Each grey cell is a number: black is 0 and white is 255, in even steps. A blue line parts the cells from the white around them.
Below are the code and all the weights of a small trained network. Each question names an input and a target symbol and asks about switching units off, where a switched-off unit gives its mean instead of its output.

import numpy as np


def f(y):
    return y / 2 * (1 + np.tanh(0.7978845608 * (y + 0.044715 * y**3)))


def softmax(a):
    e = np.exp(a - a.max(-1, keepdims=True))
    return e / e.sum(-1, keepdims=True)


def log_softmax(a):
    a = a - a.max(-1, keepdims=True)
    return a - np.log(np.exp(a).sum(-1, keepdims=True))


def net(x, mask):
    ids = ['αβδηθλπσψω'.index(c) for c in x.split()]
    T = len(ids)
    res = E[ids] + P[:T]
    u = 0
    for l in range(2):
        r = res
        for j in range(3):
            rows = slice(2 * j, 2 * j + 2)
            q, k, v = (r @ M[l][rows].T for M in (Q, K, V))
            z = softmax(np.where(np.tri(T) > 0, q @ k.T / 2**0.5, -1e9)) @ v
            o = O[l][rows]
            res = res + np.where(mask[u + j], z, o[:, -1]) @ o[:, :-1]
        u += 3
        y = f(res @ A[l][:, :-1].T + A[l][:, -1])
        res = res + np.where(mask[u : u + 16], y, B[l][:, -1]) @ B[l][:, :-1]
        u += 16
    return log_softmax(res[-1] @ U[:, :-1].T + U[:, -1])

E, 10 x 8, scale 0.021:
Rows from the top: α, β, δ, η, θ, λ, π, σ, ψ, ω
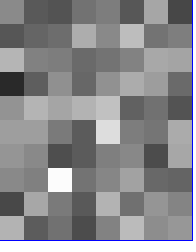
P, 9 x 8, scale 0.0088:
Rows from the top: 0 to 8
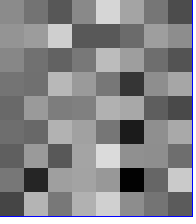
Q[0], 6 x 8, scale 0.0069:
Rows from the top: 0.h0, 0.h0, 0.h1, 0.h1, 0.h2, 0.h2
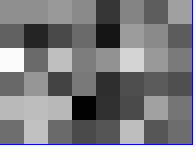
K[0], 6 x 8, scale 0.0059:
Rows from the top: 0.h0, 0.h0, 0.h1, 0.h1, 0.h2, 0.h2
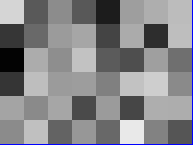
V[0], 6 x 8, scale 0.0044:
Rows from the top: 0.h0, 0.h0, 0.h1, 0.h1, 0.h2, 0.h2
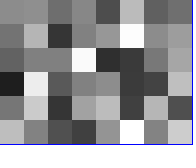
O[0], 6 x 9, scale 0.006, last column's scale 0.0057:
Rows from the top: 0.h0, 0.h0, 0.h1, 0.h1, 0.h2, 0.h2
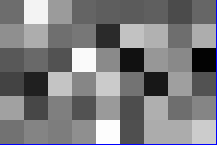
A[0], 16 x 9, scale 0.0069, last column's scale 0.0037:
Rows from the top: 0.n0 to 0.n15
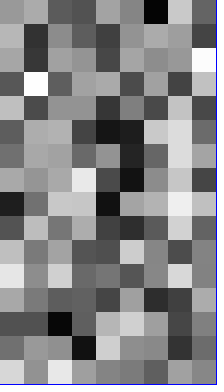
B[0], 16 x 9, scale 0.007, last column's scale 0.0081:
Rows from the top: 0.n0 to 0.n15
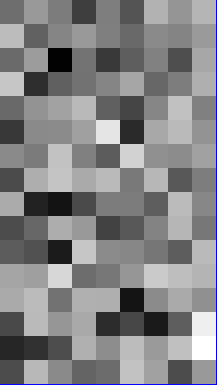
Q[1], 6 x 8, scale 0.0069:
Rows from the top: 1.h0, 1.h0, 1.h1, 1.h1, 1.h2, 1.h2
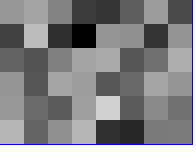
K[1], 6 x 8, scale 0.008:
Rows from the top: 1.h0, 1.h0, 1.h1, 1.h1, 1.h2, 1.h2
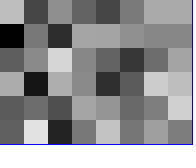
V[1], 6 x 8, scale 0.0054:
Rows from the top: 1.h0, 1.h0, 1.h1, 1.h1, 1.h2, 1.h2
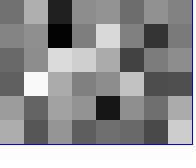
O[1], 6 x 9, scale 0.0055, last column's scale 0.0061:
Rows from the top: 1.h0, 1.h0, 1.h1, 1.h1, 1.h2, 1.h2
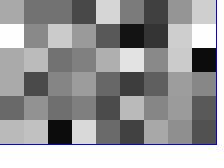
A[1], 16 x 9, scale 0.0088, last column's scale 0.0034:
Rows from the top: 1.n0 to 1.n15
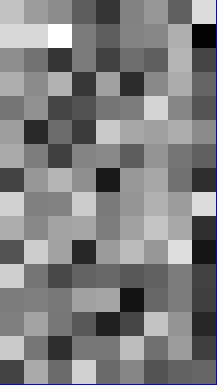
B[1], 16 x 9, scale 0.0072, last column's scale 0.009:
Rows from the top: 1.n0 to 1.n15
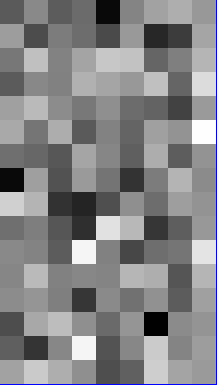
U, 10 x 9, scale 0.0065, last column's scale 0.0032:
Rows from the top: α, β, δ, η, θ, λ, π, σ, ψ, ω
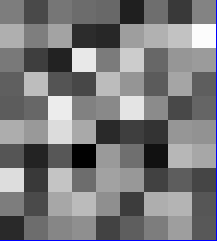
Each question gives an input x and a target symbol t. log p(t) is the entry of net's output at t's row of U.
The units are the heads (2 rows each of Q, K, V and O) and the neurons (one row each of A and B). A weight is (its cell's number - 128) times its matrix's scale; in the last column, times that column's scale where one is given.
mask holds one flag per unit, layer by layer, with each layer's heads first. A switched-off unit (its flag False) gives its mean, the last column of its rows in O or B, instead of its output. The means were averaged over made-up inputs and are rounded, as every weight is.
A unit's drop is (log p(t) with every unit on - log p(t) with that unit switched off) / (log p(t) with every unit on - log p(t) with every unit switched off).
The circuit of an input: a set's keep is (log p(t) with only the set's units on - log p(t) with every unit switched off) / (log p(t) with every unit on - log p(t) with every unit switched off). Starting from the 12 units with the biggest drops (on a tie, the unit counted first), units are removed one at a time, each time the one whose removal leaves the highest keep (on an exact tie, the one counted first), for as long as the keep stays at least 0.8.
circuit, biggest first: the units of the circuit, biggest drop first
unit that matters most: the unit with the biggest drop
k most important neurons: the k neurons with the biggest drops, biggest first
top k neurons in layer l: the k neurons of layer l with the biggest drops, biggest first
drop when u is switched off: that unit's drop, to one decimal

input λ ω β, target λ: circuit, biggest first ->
(0.n13 1.n15 0.n14)
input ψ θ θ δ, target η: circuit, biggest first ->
(1.n9 1.h1 0.n11 0.n5)
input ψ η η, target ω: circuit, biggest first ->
(0.n13 1.n7 0.n3)
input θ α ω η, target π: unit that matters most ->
0.n8
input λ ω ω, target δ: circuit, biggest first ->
(0.n10 1.n14)
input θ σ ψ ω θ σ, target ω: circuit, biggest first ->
(1.n7 1.h0)
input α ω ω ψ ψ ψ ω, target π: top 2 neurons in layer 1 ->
(1.n10 1.n3)
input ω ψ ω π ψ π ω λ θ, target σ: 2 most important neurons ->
(0.n3 0.n13)
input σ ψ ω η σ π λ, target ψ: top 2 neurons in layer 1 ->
(1.n10 1.n5)
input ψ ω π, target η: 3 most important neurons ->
(0.n0 1.n2 0.n12)
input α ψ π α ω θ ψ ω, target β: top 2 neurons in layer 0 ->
(0.n13 0.n11)
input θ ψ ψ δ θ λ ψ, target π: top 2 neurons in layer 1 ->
(1.n3 1.n10)
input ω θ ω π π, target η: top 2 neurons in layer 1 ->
(1.n2 1.n11)
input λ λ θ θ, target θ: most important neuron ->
(0.n15)
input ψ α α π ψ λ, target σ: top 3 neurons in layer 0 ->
(0.n13 0.n11 0.n6)
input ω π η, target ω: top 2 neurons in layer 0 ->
(0.n13 0.n14)
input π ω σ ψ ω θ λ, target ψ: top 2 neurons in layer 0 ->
(0.n0 0.n14)
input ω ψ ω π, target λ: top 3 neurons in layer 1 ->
(1.n13 1.n10 1.n1)
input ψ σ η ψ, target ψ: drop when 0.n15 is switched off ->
0.2
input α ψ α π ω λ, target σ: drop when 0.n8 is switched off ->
0.0
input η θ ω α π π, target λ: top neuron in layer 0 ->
(0.n14)
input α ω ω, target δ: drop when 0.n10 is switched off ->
0.4
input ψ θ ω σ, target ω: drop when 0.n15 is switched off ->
0.3
